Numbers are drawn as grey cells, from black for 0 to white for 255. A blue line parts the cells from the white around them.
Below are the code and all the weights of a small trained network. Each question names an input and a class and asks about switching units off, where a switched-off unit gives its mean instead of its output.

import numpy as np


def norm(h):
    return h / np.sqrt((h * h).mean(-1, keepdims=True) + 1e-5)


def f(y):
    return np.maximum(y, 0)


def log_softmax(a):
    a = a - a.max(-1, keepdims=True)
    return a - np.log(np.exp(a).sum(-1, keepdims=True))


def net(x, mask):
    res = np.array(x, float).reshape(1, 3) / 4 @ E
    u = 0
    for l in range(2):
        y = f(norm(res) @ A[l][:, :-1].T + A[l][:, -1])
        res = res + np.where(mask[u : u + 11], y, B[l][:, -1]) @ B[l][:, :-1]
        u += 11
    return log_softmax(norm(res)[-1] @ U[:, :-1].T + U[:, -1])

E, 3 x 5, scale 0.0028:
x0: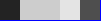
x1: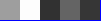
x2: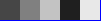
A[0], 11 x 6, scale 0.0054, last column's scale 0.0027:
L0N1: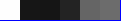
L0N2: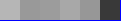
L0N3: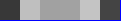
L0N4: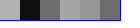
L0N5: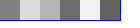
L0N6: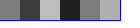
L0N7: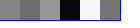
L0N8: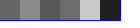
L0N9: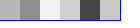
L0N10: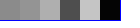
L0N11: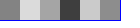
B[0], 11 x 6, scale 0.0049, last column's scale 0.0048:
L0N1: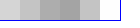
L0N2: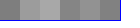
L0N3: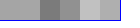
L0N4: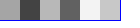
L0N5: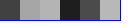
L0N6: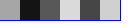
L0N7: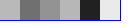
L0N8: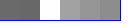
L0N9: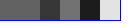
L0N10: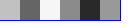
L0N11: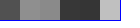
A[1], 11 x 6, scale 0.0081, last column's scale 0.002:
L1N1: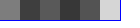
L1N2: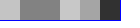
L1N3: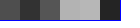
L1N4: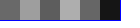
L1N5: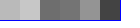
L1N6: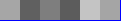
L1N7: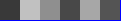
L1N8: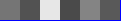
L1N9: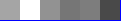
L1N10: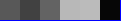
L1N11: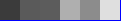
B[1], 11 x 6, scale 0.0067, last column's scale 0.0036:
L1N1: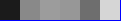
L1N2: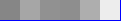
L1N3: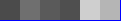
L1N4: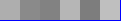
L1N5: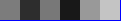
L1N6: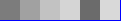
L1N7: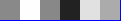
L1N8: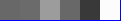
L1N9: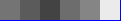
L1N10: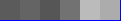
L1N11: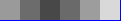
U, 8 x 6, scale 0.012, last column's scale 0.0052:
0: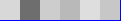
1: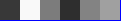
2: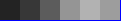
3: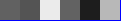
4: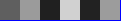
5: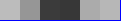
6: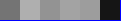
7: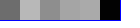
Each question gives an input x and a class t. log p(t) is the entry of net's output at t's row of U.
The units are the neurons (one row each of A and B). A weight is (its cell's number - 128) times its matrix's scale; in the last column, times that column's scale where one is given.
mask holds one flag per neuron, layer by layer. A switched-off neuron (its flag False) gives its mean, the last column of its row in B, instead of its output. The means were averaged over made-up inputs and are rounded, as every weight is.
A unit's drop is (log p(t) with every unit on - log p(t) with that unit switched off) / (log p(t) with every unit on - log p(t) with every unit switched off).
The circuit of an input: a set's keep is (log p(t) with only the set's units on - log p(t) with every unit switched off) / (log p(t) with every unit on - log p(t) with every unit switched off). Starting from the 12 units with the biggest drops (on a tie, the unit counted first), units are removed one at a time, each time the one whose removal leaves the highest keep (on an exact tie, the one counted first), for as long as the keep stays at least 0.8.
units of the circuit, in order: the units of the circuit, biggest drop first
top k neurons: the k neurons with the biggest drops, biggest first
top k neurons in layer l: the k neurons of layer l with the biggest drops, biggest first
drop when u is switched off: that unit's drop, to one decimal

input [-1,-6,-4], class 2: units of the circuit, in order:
L1N3; L0N7
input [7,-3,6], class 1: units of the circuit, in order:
L1N7; L0N5
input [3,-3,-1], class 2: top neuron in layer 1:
L1N3
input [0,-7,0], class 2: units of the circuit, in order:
L0N1; L1N3
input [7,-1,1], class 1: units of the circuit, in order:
L0N6; L0N7; L1N7
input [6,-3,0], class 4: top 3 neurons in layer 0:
L0N9; L0N4; L0N6
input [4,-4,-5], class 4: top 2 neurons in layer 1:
L1N5; L1N4
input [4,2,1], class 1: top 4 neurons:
L0N6; L0N7; L1N7; L0N1
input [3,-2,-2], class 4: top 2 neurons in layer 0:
L0N9; L0N4
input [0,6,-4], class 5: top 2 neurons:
L0N6; L1N5
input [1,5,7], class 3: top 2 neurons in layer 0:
L0N7; L0N10
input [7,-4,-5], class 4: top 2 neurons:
L0N9; L0N4
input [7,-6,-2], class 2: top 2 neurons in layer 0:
L0N7; L0N1
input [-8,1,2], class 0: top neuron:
L0N1
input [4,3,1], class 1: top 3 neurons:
L0N6; L0N7; L1N7
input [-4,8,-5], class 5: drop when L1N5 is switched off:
0.2
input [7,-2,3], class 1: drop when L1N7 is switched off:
0.2
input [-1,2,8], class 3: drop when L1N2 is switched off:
0.0
